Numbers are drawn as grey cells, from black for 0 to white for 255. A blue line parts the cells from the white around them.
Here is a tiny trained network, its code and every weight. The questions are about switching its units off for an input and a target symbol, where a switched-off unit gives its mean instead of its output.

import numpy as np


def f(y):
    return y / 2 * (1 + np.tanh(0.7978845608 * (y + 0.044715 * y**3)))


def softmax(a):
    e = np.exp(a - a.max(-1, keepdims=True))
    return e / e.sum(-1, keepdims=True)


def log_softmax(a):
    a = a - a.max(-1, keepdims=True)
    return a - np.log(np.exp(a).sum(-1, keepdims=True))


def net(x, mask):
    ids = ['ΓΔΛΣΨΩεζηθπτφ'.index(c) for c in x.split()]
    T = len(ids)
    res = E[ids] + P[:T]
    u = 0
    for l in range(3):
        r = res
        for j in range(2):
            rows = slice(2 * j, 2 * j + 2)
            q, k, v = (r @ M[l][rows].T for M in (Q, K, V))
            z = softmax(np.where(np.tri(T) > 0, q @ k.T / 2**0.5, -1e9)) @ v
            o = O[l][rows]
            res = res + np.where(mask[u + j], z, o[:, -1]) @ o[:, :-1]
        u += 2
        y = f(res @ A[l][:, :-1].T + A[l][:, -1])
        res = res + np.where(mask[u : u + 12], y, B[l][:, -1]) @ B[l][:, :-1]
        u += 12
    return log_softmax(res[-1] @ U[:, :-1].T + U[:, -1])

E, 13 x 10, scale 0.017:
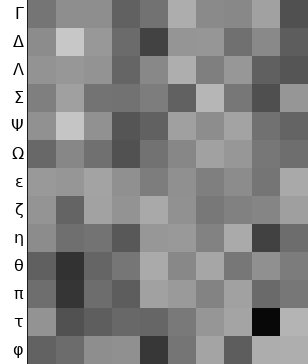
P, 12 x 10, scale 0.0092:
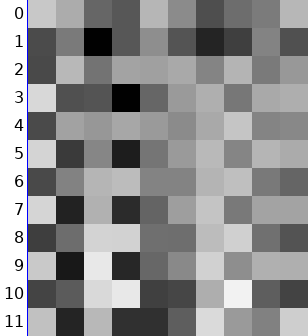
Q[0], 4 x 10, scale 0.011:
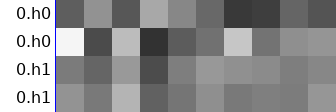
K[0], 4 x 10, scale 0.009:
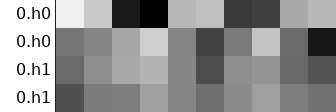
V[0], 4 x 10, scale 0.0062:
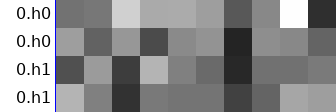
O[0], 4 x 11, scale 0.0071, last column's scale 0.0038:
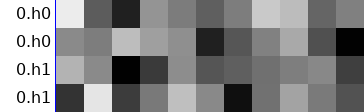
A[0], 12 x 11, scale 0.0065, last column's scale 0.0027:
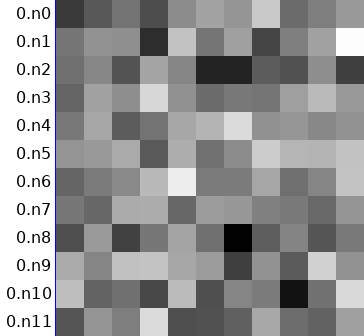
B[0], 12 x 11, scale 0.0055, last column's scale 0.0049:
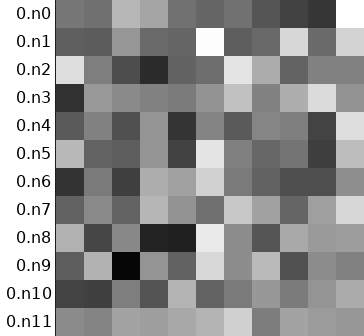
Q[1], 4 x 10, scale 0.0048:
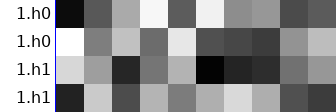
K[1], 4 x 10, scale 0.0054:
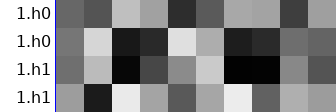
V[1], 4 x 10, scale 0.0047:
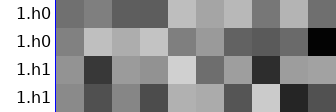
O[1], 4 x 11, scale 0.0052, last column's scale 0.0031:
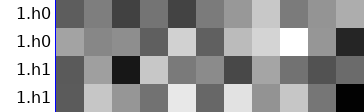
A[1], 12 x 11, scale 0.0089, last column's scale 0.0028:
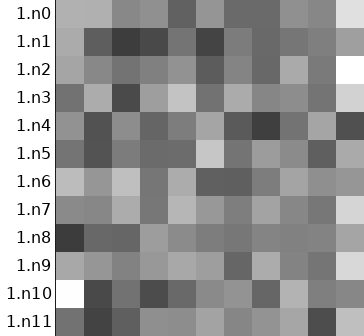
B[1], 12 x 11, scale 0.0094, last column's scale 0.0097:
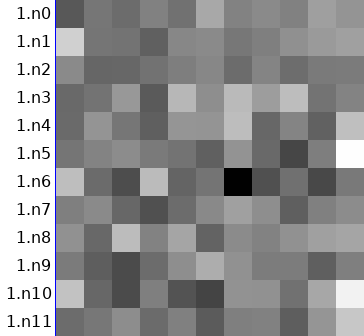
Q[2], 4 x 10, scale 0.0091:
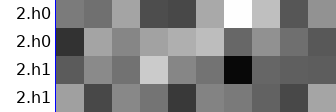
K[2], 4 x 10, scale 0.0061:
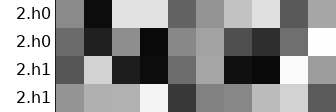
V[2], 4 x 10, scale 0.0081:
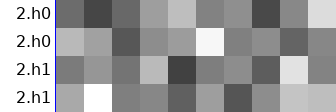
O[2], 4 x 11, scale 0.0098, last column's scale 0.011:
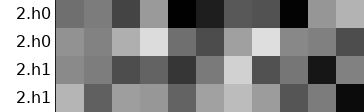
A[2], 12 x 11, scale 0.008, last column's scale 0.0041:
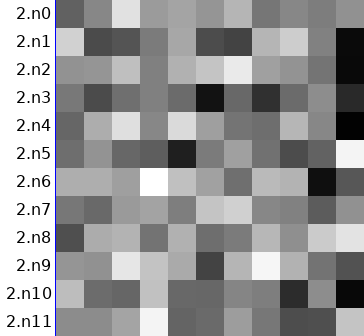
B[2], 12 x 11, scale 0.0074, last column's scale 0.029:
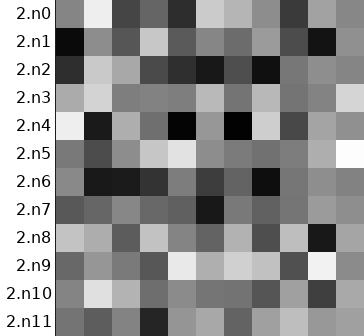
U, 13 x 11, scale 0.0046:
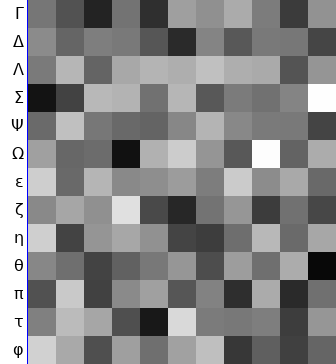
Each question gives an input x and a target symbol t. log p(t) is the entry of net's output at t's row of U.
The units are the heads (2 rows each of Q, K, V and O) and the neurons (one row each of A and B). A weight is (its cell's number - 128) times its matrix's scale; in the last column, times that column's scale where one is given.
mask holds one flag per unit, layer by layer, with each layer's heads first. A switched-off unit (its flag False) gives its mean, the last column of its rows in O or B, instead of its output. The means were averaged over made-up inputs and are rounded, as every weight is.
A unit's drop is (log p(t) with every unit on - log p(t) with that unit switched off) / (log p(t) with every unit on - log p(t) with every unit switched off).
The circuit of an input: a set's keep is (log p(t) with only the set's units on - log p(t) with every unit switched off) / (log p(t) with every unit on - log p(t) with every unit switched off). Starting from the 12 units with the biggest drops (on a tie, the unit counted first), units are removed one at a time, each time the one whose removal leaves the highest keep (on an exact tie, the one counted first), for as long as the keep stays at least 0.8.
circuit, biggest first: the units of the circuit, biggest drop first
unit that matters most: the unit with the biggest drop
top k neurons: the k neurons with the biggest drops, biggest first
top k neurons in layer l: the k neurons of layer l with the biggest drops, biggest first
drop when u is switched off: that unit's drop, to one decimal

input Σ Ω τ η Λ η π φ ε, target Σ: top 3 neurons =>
(0.n9, 0.n6, 1.n10)
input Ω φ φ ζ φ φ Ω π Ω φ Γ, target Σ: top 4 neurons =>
(1.n10, 2.n5, 2.n8, 2.n11)
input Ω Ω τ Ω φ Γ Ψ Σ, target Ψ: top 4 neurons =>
(2.n2, 2.n9, 2.n5, 2.n0)
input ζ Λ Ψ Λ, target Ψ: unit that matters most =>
2.h0
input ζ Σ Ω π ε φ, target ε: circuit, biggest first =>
(2.h0, 2.h1, 0.n9, 1.n10)
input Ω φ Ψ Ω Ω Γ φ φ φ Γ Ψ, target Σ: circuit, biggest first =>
(1.n10, 2.n8, 2.n3)
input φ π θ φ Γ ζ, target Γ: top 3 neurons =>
(2.n1, 1.n10, 2.n5)
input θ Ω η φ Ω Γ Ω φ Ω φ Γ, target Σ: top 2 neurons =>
(1.n10, 2.n8)
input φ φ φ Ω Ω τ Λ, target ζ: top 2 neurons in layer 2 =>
(2.n4, 2.n8)
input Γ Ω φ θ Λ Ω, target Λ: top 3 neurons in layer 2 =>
(2.n9, 2.n1, 2.n8)
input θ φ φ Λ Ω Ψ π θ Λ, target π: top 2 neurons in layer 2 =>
(2.n8, 2.n5)
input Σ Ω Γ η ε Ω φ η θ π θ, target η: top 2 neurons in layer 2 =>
(2.n4, 2.n8)
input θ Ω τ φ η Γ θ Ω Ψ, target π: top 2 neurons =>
(1.n8, 1.n10)
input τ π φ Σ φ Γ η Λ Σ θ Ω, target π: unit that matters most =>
2.h1
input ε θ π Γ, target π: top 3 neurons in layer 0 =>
(0.n0, 0.n6, 0.n8)
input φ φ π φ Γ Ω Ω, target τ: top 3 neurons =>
(2.n4, 2.n5, 2.n0)
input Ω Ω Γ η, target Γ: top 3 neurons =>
(2.n1, 2.n5, 1.n10)
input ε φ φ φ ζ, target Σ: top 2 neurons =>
(1.n10, 2.n8)
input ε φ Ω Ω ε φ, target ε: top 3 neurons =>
(0.n9, 1.n10, 2.n9)
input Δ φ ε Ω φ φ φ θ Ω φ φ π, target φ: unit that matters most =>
2.h1
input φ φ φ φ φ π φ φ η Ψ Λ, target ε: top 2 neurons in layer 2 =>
(2.n4, 2.n9)
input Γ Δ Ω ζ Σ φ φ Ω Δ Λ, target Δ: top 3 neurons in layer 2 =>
(2.n2, 2.n7, 2.n3)
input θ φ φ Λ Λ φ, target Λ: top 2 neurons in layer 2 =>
(2.n9, 2.n1)
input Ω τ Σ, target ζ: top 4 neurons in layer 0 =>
(0.n10, 0.n2, 0.n8, 0.n4)
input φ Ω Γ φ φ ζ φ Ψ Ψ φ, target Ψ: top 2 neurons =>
(2.n9, 2.n2)
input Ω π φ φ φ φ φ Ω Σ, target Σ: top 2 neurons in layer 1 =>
(1.n10, 1.n1)
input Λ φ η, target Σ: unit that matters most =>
2.n5
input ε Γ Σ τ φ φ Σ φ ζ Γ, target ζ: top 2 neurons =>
(1.n10, 0.n6)
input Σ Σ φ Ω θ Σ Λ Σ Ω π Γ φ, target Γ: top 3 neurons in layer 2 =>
(2.n1, 2.n5, 2.n10)
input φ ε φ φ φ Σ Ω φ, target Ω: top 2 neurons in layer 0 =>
(0.n0, 0.n4)
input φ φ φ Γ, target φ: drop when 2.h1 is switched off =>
0.5
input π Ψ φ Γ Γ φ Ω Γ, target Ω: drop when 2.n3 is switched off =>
0.1
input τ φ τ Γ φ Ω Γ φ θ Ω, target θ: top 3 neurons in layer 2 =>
(2.n3, 2.n8, 2.n10)
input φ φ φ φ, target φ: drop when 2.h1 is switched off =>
0.5
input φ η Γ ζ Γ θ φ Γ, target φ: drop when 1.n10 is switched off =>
0.2
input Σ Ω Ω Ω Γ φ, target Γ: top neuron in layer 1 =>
(1.n10)
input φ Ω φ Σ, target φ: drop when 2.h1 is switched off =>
0.9
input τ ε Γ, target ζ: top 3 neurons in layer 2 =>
(2.n8, 2.n4, 2.n11)
